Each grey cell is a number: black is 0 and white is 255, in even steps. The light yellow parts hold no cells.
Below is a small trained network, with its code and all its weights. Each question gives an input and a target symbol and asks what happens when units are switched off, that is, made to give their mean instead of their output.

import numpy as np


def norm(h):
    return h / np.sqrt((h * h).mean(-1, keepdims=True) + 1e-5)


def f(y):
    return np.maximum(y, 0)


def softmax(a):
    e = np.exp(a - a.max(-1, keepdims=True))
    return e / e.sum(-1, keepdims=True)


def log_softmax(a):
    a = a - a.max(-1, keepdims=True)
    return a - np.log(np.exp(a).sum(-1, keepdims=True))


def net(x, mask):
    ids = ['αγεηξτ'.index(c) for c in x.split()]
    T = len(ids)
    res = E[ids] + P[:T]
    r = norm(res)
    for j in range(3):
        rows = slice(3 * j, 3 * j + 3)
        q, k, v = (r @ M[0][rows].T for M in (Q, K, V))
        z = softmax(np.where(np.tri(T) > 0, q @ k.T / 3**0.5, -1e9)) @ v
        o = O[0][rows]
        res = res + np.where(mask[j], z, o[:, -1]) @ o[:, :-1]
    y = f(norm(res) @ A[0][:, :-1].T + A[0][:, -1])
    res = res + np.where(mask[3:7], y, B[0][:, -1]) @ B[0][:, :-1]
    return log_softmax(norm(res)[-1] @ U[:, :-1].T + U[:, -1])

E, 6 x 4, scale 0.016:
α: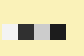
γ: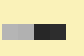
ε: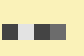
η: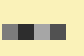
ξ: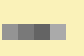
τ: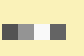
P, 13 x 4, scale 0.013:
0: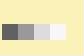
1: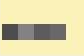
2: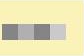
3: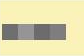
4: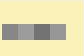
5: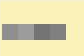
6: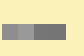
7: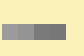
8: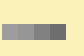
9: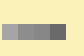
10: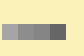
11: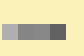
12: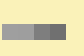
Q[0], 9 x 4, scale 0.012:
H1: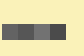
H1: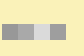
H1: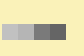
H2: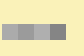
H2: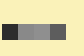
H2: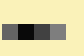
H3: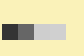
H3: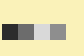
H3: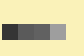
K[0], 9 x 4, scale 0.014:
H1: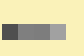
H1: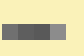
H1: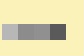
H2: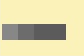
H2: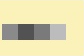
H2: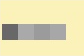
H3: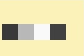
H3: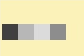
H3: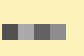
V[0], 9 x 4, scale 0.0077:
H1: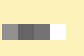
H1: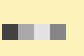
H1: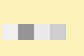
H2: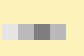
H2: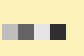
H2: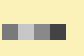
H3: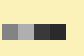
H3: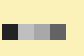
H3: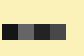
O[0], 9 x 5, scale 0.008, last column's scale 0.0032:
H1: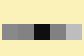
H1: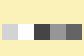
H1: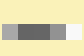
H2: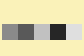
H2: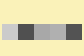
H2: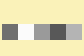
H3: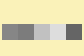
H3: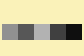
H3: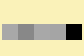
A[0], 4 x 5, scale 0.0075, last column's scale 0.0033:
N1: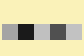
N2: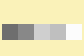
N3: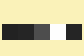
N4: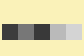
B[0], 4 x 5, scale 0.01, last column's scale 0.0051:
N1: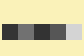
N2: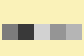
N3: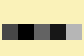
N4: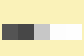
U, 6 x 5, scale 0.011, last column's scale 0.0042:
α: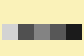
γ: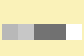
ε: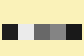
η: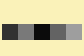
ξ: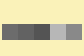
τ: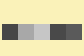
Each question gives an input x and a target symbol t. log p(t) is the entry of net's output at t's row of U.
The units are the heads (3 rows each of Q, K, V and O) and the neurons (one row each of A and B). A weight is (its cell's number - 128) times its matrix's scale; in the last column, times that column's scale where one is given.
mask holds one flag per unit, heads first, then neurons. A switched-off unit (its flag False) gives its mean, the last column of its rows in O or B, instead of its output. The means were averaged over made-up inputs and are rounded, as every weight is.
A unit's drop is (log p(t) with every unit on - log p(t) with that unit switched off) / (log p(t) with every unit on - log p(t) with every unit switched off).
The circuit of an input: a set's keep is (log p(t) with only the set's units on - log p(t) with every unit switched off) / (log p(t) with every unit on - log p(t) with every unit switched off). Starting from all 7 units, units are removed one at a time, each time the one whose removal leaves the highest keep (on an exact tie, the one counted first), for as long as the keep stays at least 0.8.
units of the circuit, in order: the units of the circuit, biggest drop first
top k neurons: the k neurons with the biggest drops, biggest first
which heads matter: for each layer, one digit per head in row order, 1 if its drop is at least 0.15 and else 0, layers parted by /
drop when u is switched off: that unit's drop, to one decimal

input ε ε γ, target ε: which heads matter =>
110
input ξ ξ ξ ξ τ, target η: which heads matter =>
111
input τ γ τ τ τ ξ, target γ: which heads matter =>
100
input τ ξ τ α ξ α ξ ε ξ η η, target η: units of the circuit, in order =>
(N1)
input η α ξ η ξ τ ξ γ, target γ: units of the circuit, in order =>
(N1, H1, N3)
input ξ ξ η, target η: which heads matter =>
001
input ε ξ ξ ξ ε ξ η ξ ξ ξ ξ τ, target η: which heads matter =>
100
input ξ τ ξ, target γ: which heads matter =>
101
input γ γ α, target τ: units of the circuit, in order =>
(H1, H2)
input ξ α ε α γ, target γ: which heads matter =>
000
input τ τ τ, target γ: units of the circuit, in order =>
(H1, H2)
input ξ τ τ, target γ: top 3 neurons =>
(N4, N3, N1)
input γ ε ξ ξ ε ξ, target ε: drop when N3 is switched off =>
0.1
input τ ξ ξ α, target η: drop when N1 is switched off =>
1.3
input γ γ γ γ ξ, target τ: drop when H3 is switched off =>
0.0
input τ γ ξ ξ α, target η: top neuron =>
(N1)
